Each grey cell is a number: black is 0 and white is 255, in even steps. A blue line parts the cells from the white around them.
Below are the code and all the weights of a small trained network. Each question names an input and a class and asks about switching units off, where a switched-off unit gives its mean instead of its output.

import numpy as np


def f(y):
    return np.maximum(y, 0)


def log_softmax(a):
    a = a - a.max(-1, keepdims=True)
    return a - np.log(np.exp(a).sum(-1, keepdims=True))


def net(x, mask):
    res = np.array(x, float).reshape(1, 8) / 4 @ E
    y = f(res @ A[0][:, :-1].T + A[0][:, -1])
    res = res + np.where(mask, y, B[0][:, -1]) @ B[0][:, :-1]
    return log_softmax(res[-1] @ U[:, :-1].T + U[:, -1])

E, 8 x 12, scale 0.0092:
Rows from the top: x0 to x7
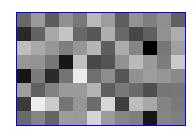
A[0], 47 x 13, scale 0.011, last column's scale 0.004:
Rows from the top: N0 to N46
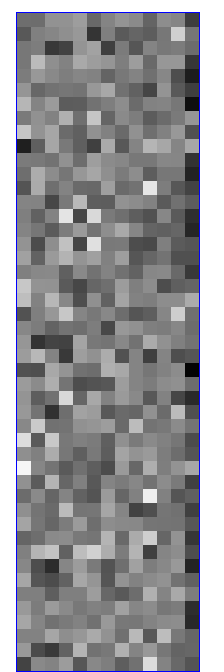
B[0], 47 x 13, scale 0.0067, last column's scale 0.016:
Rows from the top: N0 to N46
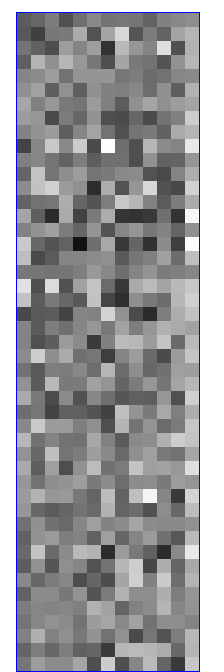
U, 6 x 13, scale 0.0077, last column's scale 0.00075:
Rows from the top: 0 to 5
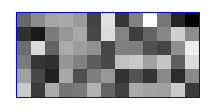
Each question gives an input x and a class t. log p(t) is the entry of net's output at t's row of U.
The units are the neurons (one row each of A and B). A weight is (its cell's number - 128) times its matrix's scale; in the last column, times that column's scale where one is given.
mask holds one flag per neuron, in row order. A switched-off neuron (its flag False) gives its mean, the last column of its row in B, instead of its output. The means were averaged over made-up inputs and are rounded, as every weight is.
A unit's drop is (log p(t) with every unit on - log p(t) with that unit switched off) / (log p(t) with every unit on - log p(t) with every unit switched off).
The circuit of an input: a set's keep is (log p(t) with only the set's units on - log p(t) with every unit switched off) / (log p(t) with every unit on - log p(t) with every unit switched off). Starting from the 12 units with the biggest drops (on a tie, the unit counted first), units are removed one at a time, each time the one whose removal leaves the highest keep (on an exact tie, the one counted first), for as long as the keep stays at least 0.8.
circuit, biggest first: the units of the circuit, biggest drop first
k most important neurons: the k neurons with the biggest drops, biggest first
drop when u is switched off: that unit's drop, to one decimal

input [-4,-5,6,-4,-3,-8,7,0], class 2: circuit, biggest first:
[N38]
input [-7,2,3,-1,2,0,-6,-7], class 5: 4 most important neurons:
[N32, N30, N26, N19]
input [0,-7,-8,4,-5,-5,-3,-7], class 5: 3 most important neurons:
[N32, N19, N30]
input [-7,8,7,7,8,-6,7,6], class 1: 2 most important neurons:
[N1, N21]
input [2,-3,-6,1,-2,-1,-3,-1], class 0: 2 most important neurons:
[N34, N12]
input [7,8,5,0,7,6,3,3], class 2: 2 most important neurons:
[N38, N3]
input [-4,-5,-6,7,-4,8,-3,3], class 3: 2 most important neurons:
[N23, N45]
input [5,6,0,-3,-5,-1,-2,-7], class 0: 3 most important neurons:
[N9, N46, N7]
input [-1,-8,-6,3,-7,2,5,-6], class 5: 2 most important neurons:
[N19, N32]
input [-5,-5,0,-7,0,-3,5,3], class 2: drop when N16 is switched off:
0.1
